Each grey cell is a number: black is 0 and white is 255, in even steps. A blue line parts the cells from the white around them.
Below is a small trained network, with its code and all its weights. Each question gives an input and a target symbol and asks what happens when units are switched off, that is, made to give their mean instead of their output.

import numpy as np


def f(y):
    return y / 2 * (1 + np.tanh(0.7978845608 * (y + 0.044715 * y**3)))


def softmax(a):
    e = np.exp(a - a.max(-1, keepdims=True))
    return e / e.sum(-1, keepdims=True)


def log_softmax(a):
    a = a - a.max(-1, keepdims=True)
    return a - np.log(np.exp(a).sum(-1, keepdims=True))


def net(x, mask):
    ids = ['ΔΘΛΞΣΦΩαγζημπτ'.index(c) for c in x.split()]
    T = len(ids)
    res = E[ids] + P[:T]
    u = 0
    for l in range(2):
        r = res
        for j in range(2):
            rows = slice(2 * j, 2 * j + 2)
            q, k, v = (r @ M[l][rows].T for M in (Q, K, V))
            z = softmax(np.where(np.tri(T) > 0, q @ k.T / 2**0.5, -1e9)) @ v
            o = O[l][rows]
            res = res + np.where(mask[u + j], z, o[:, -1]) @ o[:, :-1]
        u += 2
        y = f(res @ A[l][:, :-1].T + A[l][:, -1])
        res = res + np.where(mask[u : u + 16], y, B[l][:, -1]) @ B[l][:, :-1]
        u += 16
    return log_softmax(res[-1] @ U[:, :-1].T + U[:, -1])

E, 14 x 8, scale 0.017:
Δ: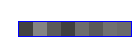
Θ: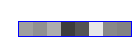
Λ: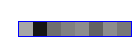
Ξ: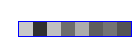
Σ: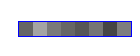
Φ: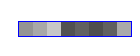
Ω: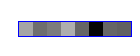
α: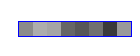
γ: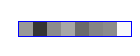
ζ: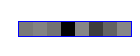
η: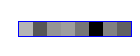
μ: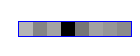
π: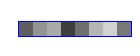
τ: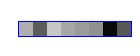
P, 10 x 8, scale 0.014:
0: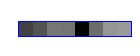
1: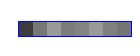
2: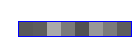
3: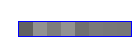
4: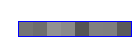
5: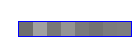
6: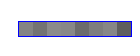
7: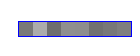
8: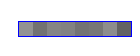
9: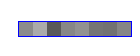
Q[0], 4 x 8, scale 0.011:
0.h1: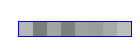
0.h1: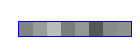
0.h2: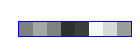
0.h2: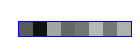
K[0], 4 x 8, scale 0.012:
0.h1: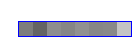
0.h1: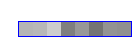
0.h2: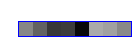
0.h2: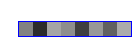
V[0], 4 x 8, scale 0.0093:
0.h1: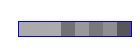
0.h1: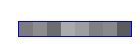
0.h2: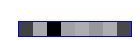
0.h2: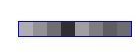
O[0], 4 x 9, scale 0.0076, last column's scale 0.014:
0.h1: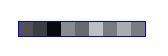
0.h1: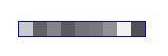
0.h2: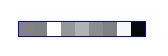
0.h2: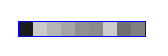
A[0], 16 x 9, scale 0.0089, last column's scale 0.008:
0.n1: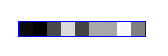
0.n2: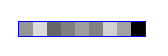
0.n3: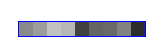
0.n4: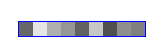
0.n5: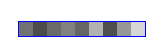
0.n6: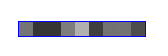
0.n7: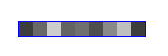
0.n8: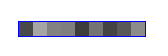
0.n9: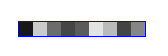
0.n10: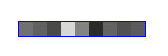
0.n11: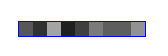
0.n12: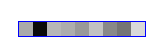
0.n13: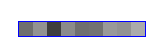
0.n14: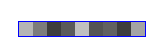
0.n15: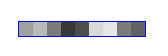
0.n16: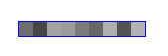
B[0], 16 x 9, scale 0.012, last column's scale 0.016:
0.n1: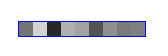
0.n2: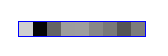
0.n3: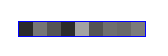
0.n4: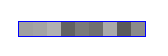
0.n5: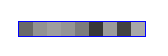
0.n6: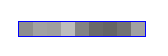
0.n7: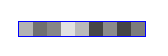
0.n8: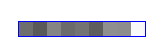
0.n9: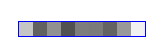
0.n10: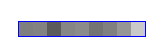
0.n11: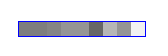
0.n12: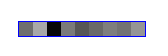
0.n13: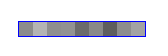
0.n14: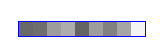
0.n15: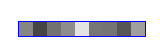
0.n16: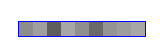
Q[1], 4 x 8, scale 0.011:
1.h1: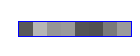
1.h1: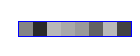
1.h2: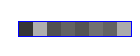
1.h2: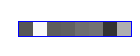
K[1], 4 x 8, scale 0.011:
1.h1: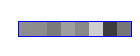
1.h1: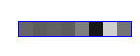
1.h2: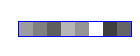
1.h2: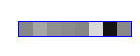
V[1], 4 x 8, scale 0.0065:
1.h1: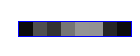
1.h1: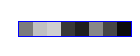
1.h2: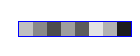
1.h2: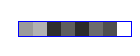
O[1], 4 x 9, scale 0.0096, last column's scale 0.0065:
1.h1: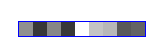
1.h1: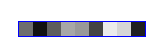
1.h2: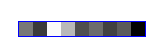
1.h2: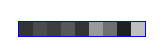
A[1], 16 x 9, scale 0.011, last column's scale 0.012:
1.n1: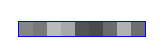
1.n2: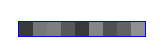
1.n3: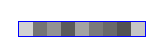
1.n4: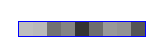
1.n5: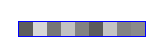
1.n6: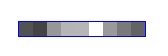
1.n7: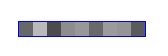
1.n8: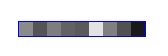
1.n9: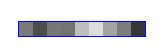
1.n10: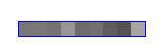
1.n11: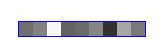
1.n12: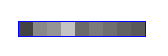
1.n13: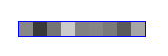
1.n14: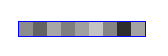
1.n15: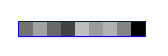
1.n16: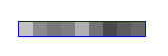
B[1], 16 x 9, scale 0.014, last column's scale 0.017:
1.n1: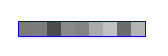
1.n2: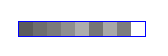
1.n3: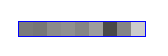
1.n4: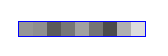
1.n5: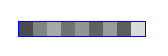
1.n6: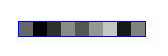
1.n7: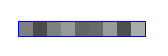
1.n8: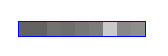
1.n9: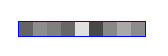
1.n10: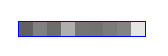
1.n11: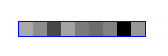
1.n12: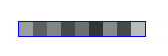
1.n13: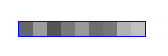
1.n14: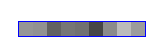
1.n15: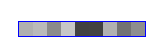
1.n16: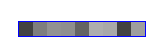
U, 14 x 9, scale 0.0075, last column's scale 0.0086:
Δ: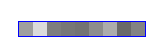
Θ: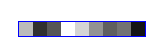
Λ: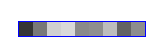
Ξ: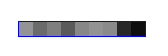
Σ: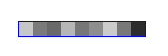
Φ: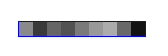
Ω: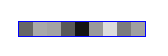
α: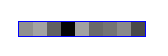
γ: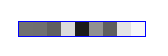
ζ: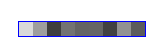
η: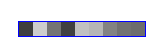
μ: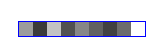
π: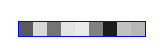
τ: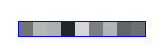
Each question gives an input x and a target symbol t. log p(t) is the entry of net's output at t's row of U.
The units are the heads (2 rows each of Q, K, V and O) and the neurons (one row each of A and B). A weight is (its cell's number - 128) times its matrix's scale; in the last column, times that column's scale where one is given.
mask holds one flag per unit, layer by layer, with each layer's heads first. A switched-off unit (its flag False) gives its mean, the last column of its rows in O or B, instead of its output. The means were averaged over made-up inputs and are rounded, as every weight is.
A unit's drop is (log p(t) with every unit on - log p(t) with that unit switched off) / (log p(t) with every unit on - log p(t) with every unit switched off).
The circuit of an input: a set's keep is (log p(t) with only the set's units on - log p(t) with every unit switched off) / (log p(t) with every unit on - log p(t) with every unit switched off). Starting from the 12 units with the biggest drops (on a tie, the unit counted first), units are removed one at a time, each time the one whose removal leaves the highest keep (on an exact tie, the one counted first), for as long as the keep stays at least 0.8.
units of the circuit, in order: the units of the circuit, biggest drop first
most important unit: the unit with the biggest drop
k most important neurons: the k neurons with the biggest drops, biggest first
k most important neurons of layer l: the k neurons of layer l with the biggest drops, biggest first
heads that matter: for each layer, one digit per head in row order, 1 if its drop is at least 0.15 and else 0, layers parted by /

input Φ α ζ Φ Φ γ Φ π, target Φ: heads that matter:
01 / 01
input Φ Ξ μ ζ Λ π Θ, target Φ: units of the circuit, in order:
(1.h2 1.n8 0.n15)
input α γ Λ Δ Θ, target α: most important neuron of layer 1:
(1.n9)
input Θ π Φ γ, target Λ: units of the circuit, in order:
(0.n1 1.n5)
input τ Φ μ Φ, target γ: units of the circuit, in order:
(1.h1 0.n5 0.n15)
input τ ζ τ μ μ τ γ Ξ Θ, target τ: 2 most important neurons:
(1.n9 1.n16)
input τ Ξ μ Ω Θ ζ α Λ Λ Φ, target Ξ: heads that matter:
00 / 01
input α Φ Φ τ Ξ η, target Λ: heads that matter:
00 / 00
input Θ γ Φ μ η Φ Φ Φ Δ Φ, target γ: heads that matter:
10 / 10
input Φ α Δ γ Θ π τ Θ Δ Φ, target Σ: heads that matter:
00 / 11
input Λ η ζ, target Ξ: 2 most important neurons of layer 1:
(1.n11 1.n12)
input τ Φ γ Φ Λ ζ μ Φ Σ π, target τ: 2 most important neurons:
(1.n9 1.n16)
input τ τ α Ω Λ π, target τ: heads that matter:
00 / 10
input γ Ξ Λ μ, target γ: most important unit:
0.h1
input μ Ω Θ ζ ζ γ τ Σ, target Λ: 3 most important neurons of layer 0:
(0.n11 0.n8 0.n15)
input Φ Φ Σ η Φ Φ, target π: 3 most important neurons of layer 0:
(0.n8 0.n6 0.n14)
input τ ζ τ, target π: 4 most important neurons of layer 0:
(0.n11 0.n5 0.n9 0.n4)
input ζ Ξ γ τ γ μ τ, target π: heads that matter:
10 / 11
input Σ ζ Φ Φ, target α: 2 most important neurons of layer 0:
(0.n14 0.n8)
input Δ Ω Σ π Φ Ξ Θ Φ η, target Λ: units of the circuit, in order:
(0.n9)
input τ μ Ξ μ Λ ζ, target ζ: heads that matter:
01 / 01
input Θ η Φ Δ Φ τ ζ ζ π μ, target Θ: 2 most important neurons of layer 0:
(0.n15 0.n5)
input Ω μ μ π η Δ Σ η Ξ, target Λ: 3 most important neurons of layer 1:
(1.n5 1.n12 1.n7)
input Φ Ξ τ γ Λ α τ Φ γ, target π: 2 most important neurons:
(1.n13 0.n6)
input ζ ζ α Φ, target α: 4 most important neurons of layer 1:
(1.n4 1.n10 1.n16 1.n15)
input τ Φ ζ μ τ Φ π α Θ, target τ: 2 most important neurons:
(1.n9 0.n5)
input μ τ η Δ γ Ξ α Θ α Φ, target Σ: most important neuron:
(1.n1)
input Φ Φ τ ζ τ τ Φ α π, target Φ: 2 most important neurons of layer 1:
(1.n8 1.n4)
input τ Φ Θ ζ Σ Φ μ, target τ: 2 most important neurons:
(1.n9 0.n11)
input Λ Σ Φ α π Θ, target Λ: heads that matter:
01 / 11
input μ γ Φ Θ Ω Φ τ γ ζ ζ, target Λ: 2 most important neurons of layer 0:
(0.n11 0.n8)
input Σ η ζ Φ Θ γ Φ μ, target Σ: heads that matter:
11 / 11
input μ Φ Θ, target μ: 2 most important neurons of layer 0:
(0.n15 0.n9)
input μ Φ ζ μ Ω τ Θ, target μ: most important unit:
0.n15
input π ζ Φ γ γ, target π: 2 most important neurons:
(1.n13 1.n10)
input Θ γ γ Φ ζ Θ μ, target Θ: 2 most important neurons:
(0.n15 0.n8)
